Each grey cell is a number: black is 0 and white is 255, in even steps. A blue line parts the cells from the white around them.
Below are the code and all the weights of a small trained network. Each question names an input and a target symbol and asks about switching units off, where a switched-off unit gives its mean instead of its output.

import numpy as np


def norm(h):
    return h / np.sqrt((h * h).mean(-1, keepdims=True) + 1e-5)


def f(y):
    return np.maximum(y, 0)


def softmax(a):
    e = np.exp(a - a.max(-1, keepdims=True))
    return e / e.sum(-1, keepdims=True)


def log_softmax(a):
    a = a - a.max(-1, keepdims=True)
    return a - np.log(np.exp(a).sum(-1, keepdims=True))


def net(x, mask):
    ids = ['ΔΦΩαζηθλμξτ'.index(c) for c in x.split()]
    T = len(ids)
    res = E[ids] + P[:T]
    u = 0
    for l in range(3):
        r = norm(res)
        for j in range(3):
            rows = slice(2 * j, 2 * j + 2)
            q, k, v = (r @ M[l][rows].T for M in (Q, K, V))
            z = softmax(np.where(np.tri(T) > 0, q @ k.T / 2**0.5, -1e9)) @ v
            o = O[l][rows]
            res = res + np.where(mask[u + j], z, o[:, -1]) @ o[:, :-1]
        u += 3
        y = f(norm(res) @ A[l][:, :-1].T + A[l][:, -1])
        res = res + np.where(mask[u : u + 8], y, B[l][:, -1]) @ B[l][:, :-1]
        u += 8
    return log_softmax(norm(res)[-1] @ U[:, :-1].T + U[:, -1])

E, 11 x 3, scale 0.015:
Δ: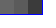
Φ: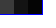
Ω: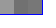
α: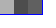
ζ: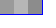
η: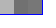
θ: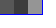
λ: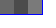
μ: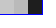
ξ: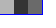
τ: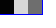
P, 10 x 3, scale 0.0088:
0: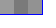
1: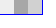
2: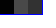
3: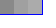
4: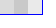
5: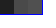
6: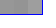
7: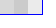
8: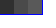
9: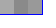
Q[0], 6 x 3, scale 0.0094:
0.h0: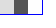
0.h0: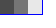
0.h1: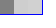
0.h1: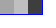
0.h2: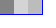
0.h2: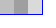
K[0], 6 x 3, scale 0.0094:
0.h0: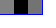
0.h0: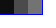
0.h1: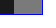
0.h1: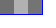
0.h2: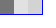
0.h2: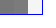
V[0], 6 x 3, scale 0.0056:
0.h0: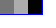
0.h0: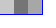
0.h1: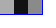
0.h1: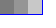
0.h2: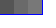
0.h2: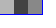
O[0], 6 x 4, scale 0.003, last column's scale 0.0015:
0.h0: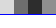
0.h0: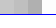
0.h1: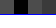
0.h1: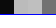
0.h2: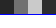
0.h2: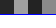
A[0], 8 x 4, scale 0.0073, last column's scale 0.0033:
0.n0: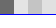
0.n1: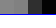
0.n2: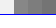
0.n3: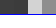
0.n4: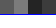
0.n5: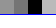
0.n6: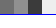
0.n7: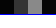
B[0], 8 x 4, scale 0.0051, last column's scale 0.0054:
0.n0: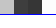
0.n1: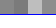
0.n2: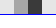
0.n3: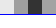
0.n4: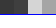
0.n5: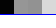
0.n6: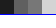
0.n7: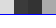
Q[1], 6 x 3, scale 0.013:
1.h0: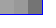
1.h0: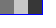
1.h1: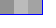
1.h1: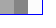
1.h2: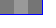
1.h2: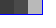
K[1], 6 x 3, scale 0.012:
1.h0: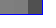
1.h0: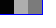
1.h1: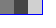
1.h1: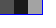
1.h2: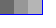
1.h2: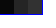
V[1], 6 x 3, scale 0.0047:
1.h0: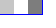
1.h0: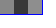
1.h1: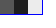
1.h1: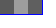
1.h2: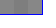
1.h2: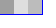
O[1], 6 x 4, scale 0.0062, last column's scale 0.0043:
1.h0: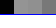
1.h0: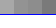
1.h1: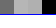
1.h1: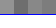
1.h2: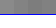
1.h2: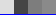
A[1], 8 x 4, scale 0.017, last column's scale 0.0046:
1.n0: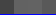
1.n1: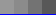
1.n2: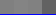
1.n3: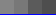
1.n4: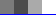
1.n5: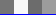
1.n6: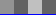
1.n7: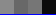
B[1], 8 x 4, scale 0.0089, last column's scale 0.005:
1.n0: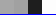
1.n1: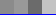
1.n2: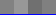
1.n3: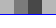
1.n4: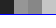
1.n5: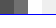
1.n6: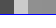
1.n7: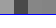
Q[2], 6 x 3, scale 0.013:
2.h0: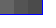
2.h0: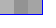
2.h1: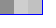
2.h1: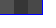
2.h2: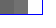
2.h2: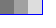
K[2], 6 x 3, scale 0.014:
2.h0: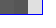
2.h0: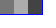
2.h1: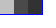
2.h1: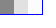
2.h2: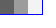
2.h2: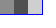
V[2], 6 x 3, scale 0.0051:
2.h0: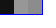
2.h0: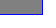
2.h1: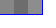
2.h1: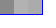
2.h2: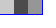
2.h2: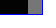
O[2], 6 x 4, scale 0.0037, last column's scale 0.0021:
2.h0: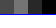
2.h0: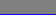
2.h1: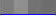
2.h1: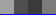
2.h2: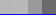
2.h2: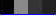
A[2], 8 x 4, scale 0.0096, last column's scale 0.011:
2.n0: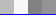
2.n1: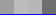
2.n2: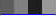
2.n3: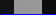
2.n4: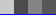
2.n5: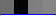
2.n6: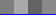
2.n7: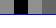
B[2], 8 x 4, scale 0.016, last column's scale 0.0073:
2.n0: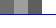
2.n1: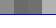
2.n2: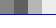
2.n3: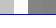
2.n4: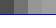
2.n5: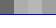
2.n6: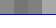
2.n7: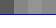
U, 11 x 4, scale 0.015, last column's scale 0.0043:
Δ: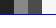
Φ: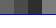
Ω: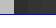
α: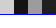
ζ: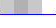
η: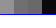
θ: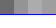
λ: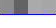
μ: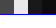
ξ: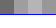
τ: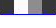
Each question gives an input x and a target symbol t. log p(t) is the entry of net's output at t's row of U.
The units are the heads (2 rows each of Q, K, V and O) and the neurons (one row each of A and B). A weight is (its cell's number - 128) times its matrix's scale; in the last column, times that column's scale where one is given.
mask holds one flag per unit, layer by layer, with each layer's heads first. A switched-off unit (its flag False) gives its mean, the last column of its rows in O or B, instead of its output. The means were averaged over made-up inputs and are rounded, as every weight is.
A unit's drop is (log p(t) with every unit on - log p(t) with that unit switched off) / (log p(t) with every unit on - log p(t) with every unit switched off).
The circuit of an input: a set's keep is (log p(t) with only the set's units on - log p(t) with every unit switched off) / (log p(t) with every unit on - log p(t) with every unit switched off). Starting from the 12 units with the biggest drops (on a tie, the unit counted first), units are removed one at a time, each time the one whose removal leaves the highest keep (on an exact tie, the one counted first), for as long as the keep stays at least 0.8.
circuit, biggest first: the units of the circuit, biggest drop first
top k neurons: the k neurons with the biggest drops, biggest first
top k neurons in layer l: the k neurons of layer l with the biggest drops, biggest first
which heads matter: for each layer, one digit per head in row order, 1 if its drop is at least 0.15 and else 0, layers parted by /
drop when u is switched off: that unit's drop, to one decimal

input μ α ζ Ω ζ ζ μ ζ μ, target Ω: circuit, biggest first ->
[2.n2 1.h2]
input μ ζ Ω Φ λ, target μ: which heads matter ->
000 / 010 / 000
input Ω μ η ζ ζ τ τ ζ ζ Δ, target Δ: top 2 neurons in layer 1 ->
[1.n0 1.n5]
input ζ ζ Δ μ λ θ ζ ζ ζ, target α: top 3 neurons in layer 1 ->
[1.n5 1.n0 1.n3]
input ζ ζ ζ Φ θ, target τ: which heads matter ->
000 / 100 / 000
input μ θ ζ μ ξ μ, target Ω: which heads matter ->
100 / 110 / 000
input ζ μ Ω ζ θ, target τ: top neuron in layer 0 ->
[0.n2]
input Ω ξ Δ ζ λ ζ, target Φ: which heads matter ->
000 / 001 / 000
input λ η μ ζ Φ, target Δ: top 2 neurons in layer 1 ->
[1.n4 1.n0]
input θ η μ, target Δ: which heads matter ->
000 / 001 / 000
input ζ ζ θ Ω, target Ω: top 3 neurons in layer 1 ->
[1.n5 1.n0 1.n6]
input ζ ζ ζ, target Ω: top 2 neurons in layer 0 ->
[0.n0 0.n5]
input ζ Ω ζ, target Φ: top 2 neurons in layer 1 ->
[1.n0 1.n5]
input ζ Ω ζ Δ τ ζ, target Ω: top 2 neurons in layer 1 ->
[1.n5 1.n3]
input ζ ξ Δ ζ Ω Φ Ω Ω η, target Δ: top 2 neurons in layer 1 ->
[1.n0 1.n4]
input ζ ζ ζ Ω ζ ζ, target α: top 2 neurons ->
[1.n5 0.n0]
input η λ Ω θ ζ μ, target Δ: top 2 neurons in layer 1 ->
[1.n0 1.n5]
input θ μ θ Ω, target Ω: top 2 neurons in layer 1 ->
[1.n5 1.n4]
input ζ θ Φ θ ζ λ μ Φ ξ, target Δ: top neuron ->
[1.n4]
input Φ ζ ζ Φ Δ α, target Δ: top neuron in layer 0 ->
[0.n2]
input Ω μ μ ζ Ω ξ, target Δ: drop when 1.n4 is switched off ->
0.2
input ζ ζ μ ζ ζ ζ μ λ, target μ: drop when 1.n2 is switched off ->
0.0
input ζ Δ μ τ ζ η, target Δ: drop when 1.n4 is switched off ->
0.1
